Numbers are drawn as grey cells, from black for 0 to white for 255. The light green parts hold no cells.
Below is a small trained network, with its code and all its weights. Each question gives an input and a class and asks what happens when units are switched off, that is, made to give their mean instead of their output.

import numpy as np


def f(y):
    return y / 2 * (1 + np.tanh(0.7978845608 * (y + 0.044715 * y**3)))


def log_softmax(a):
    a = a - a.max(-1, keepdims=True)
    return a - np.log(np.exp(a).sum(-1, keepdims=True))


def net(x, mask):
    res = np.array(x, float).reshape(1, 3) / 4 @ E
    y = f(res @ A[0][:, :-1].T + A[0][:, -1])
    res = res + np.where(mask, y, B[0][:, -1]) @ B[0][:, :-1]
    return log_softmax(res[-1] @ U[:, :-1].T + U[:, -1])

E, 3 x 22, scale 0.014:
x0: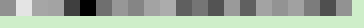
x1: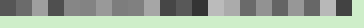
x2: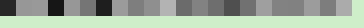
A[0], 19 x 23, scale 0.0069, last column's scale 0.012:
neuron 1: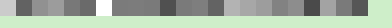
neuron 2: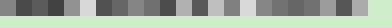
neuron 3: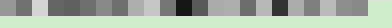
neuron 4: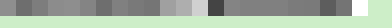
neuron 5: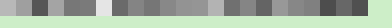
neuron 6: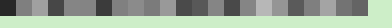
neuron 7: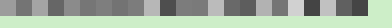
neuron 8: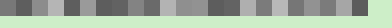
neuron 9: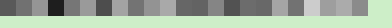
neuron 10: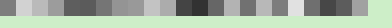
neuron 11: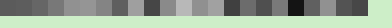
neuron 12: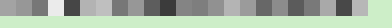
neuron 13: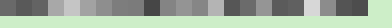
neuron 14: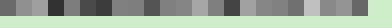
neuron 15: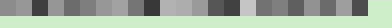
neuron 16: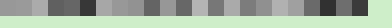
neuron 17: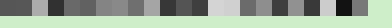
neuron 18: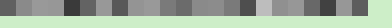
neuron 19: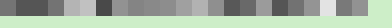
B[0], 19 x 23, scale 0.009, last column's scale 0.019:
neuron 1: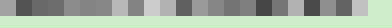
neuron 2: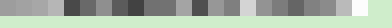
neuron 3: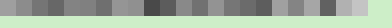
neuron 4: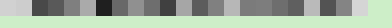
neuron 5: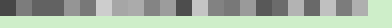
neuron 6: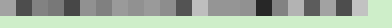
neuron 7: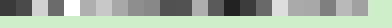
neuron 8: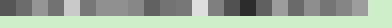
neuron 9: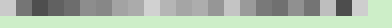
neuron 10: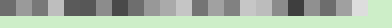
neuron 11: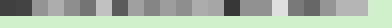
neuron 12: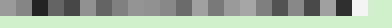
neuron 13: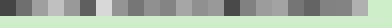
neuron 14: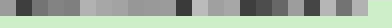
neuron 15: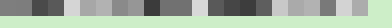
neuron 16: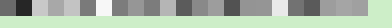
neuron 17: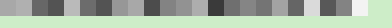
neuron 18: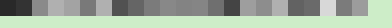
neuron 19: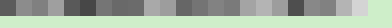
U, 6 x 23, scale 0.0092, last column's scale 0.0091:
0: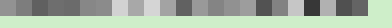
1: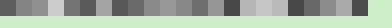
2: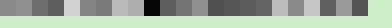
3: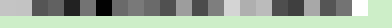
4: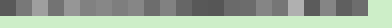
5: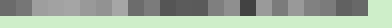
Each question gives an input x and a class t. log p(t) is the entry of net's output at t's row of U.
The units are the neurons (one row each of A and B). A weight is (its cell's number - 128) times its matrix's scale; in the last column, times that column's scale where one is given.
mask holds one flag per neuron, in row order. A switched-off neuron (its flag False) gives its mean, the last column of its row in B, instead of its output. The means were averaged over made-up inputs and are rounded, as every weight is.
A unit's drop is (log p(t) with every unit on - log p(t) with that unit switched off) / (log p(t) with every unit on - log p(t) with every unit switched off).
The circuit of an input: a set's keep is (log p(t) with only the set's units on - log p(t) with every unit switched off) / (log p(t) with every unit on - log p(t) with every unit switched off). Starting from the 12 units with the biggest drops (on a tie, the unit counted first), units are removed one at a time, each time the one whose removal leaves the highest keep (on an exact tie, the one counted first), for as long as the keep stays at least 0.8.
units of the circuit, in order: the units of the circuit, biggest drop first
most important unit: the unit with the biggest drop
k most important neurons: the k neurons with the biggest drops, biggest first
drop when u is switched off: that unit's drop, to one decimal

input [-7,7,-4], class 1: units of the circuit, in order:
[neuron 2]
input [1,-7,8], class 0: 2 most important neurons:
[neuron 9; neuron 14]
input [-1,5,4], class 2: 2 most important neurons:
[neuron 17; neuron 12]
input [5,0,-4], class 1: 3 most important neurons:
[neuron 10; neuron 9; neuron 6]
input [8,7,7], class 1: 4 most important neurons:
[neuron 10; neuron 18; neuron 12; neuron 1]
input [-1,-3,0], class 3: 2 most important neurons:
[neuron 7; neuron 17]
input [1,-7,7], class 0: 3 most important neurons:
[neuron 9; neuron 14; neuron 17]
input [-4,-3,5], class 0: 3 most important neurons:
[neuron 9; neuron 14; neuron 10]
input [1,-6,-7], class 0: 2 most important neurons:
[neuron 12; neuron 17]
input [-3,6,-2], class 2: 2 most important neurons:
[neuron 17; neuron 7]
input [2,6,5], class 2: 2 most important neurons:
[neuron 17; neuron 3]
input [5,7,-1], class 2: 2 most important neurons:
[neuron 17; neuron 3]
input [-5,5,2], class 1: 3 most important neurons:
[neuron 2; neuron 19; neuron 4]
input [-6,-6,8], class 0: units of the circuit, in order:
[neuron 9]
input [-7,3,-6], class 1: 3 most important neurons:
[neuron 2; neuron 11; neuron 9]
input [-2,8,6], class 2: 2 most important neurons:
[neuron 17; neuron 7]
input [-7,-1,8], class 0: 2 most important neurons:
[neuron 9; neuron 6]
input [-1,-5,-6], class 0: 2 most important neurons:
[neuron 12; neuron 17]
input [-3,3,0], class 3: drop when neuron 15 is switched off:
0.2
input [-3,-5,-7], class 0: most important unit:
neuron 12
